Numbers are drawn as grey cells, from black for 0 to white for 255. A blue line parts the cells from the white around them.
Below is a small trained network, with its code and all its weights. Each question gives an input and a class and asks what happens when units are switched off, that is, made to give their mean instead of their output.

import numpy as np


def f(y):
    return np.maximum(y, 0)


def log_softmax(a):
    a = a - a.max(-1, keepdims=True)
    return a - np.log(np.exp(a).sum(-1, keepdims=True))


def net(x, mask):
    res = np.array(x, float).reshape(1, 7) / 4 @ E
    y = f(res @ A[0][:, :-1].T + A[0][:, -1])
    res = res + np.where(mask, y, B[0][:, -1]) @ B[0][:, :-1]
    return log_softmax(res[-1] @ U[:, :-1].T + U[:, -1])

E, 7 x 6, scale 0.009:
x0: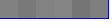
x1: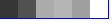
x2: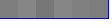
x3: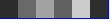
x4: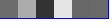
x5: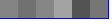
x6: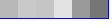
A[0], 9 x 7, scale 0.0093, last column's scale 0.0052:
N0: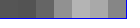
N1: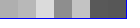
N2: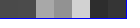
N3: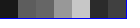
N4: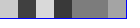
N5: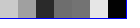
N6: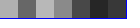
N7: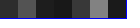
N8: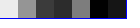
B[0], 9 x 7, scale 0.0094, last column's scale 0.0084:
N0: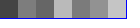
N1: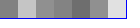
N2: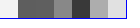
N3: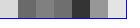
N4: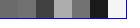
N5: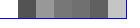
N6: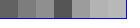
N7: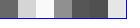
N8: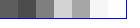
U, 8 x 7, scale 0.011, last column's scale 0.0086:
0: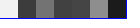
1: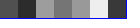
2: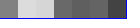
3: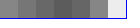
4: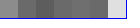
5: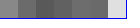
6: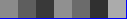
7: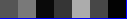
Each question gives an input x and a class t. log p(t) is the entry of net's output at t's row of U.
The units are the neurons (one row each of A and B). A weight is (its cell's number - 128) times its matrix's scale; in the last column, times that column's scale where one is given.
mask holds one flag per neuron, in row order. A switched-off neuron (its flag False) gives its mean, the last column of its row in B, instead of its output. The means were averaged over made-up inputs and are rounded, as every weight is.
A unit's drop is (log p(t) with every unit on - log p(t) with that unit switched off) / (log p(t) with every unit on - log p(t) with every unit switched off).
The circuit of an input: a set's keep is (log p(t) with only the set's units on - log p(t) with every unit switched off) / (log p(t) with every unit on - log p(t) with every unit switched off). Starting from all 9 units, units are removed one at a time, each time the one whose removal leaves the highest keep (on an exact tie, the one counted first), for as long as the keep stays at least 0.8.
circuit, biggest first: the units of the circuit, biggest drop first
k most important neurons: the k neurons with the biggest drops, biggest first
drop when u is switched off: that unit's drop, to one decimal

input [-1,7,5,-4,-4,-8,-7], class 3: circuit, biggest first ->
(N8)
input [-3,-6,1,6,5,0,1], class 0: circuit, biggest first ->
(N3, N2)
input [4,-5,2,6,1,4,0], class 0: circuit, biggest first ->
(N3, N2)
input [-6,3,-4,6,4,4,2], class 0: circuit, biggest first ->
(N3, N2)
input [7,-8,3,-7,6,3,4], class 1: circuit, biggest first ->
(N8, N6)
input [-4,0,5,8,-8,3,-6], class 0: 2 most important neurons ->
(N2, N3)
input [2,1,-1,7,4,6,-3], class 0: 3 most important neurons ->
(N3, N2, N4)
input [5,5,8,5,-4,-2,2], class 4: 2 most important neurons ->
(N8, N5)
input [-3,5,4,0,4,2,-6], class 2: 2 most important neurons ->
(N7, N8)
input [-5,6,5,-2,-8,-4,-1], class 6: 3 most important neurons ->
(N4, N8, N6)
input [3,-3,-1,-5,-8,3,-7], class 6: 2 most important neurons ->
(N4, N1)
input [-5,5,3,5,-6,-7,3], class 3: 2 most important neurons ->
(N8, N5)
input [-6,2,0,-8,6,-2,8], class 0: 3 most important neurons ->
(N5, N7, N4)
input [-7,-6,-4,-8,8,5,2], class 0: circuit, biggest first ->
(N5)
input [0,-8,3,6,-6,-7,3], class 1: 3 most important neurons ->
(N8, N6, N5)
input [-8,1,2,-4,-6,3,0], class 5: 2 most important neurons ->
(N2, N3)
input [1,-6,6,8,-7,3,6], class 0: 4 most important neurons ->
(N2, N3, N7, N0)
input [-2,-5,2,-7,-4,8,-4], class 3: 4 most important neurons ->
(N2, N3, N8, N7)
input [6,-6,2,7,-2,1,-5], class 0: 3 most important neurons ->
(N3, N2, N0)
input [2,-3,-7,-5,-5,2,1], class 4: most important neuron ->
(N2)
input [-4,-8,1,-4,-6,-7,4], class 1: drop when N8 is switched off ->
1.0
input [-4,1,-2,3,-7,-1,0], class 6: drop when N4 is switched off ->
0.6
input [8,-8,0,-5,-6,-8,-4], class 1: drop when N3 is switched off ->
0.0
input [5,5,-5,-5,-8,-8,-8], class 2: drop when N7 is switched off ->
0.8
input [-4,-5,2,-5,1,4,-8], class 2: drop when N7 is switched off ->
1.2
